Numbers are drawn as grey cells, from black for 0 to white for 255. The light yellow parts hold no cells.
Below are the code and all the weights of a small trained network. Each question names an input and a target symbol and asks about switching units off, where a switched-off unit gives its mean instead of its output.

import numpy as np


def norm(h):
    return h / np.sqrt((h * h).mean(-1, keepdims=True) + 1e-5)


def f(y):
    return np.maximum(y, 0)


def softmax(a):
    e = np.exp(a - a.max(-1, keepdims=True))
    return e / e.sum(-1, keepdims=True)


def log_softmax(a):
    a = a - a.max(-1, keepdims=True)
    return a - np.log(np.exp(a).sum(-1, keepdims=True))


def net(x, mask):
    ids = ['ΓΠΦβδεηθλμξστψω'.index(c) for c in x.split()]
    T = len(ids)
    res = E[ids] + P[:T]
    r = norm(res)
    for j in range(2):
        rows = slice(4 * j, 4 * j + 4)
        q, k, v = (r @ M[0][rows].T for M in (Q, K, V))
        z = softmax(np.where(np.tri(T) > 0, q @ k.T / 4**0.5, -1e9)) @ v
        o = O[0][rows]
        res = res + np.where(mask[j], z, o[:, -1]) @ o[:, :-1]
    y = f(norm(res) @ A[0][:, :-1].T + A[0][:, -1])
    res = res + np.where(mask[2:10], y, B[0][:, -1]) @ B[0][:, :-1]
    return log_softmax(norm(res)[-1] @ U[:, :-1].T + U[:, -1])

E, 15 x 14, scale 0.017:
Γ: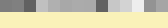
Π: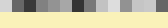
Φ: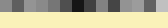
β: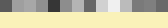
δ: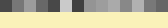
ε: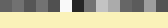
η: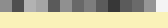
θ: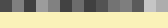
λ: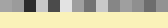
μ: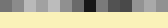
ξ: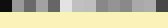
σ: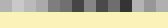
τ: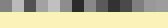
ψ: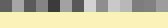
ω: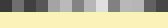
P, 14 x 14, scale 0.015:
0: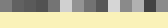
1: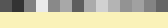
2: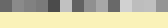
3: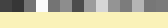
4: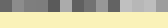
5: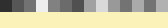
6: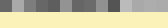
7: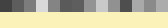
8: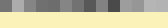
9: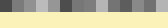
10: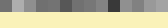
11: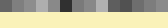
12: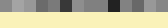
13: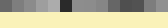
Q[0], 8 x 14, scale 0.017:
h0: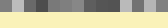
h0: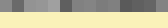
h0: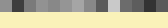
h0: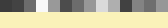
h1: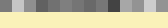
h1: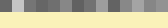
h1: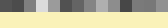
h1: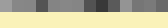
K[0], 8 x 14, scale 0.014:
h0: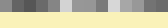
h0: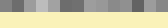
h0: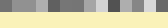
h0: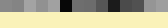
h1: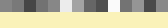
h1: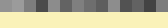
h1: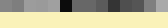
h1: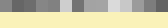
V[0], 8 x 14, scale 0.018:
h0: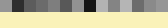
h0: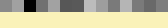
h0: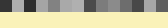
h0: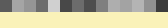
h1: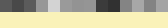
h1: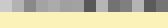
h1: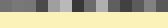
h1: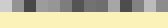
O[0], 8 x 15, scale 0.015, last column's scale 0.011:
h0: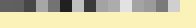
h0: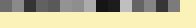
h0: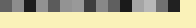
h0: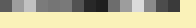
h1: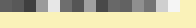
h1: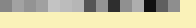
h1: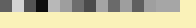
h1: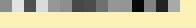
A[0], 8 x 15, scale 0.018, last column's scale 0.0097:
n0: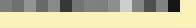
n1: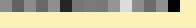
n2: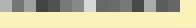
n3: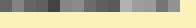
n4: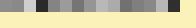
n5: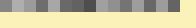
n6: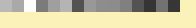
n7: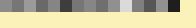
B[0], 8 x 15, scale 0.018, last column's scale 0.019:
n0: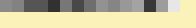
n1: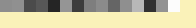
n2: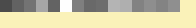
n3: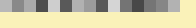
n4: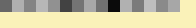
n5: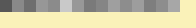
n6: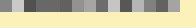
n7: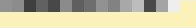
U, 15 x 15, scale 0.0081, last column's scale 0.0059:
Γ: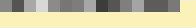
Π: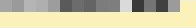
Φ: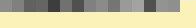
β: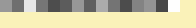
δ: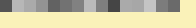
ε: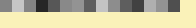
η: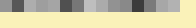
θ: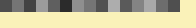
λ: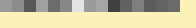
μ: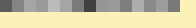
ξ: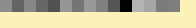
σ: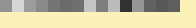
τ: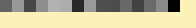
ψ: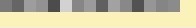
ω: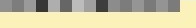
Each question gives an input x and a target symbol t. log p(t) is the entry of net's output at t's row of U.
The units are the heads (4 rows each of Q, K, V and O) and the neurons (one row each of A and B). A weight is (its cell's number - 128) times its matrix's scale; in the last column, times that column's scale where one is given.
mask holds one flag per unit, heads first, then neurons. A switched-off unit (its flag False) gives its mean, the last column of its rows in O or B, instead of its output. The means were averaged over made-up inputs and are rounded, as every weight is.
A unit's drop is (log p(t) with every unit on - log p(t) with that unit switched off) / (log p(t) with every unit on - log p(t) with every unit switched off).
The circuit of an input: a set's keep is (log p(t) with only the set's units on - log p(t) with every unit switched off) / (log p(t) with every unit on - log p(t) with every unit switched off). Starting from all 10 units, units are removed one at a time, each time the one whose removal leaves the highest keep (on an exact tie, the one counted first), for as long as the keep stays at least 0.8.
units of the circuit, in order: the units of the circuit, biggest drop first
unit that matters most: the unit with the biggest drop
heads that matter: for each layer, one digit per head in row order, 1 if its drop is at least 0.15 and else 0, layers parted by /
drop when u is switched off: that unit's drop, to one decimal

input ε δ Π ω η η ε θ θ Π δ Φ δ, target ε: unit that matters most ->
h1
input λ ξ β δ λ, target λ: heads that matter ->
11
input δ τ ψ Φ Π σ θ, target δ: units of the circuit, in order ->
[n4 h0 h1]
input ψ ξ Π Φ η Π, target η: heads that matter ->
10
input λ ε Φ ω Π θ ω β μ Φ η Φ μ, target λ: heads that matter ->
11
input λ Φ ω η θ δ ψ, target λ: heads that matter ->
11
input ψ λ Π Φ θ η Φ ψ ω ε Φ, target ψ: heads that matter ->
11
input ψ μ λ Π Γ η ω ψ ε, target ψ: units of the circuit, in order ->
[n2 h1 h0]
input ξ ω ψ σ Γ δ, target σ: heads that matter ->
10
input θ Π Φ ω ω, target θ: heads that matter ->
10
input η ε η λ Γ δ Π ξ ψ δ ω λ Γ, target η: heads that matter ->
10
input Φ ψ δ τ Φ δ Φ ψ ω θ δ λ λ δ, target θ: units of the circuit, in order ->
[h0 h1]
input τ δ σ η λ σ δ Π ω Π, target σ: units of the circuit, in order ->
[h0 n6]
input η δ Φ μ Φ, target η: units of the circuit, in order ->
[h0]
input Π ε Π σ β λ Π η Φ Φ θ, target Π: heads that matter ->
01
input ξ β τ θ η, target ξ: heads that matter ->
10
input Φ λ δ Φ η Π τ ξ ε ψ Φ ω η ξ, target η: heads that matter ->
10
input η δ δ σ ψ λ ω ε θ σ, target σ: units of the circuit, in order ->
[n6 h0]
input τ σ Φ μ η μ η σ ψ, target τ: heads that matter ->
01
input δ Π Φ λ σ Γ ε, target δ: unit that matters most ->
n4
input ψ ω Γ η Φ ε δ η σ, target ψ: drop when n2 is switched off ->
0.3
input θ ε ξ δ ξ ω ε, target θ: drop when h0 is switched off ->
0.3
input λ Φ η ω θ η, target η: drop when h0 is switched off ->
0.3
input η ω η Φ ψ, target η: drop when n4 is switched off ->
0.0
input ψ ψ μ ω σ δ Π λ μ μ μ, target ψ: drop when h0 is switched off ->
0.2
